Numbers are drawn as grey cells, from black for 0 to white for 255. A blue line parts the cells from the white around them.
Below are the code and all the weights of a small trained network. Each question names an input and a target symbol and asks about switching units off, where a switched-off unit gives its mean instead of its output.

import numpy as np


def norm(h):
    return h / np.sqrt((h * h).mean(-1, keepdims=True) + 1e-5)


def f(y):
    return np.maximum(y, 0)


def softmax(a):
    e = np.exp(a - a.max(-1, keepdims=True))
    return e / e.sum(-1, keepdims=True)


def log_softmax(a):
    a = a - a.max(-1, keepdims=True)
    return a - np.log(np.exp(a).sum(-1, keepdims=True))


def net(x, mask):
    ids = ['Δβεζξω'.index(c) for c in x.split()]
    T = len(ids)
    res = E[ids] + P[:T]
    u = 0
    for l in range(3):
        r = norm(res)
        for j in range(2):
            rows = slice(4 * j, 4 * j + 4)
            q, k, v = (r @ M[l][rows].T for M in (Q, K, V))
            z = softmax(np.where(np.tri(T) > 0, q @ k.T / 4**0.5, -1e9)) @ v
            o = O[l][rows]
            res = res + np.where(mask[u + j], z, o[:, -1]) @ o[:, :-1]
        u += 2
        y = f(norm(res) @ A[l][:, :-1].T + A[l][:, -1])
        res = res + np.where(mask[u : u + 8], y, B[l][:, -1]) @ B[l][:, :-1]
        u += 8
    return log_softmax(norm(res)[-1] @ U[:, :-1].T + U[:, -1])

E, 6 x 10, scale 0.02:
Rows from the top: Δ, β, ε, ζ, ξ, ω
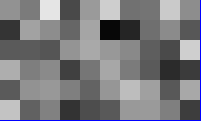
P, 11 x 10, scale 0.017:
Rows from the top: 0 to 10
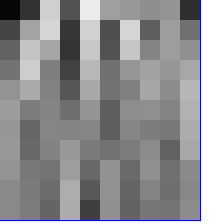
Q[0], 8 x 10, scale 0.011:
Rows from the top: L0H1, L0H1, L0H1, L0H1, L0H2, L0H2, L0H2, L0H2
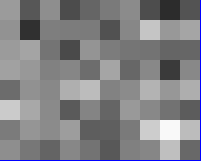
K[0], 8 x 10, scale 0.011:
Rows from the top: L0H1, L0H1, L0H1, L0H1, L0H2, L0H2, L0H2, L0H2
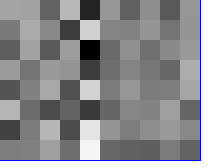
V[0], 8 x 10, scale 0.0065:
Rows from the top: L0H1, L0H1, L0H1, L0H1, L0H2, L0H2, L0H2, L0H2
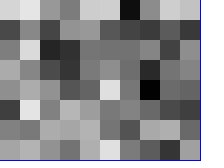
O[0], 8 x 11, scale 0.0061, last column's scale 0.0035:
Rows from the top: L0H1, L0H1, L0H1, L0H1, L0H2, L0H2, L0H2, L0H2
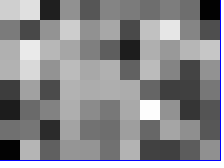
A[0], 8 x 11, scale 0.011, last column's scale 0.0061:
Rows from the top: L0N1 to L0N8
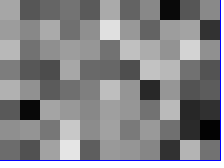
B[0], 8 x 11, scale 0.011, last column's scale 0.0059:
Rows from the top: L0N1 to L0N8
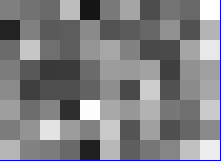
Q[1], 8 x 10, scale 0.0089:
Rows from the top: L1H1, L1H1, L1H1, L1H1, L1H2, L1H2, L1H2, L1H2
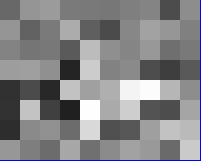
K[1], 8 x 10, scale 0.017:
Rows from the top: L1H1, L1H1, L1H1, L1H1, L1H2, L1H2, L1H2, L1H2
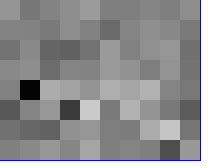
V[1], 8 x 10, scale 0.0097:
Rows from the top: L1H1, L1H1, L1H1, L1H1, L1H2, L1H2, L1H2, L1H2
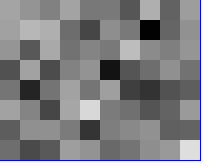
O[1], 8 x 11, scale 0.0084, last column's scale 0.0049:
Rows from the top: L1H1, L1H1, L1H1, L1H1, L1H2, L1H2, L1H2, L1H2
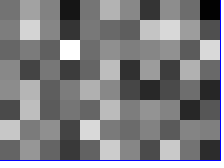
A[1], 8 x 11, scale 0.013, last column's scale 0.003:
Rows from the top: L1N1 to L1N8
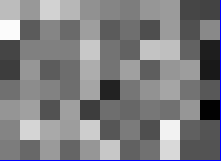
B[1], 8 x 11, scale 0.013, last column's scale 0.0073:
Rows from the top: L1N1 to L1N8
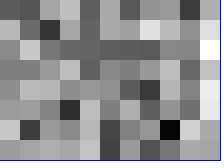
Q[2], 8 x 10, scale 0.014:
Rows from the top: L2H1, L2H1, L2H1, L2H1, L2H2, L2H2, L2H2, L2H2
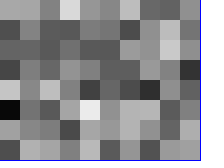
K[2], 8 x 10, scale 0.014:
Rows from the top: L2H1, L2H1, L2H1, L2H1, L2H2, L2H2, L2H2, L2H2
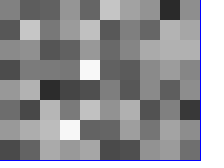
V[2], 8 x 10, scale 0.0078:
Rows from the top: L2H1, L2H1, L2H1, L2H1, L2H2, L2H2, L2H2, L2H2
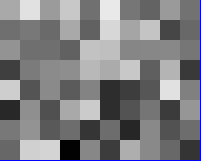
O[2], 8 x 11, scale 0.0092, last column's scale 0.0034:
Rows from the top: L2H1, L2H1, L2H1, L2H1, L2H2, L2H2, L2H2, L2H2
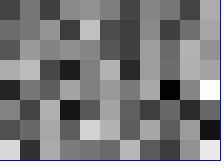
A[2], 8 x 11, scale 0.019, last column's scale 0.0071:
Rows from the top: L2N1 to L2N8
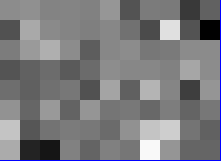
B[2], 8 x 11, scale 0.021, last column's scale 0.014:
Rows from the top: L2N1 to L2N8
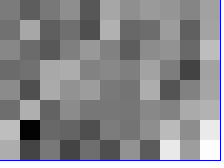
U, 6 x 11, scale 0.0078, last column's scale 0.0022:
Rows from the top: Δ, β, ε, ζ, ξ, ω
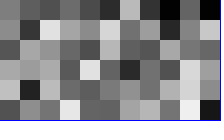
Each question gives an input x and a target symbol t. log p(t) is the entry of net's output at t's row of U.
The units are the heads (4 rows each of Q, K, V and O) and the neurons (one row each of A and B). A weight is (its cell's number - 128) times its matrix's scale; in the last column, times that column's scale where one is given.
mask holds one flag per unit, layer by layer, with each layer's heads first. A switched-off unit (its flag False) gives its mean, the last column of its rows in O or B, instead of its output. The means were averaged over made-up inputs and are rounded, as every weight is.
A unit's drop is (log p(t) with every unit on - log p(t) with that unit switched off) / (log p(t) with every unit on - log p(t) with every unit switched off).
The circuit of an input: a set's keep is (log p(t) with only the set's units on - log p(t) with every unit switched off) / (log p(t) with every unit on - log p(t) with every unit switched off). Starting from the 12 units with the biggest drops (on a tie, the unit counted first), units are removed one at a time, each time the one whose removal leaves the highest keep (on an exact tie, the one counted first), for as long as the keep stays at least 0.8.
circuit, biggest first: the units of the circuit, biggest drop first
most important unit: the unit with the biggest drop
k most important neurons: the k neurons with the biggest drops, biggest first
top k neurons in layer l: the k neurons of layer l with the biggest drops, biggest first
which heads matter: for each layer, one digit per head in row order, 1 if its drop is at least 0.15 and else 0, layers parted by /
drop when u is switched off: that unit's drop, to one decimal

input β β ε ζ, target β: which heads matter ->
01 / 00 / 00
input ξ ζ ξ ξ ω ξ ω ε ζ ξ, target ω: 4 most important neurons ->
(L0N8 L2N8 L2N7 L1N2)
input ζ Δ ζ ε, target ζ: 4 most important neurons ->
(L1N2 L2N7 L2N8 L0N1)
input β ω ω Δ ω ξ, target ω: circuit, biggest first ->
(L2N8 L2N7)
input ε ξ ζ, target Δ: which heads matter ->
11 / 00 / 00
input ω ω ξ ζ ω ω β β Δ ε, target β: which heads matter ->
00 / 10 / 00
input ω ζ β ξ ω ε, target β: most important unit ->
L0N8
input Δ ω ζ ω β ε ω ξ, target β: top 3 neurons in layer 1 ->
(L1N3 L1N6 L1N4)
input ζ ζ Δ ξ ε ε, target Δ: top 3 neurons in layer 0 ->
(L0N8 L0N3 L0N6)
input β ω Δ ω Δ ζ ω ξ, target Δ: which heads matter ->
10 / 01 / 10
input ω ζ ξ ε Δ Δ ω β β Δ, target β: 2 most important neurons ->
(L0N5 L0N2)
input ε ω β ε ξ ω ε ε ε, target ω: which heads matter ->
11 / 00 / 11
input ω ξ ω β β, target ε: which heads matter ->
01 / 00 / 10
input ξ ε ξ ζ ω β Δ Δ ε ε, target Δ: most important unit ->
L0H1
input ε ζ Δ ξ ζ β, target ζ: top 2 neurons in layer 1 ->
(L1N7 L1N5)
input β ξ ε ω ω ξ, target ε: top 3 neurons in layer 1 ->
(L1N4 L1N3 L1N2)
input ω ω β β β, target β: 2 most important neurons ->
(L0N4 L1N2)
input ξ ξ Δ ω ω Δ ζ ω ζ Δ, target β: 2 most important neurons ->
(L0N2 L0N5)
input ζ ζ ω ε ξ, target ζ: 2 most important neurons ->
(L2N7 L2N8)
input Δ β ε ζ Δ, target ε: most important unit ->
L0N2
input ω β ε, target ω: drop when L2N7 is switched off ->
0.2
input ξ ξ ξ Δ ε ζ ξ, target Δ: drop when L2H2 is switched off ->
0.1
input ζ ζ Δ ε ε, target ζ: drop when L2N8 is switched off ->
0.2
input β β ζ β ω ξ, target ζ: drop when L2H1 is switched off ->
0.2
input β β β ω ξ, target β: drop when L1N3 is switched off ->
0.1
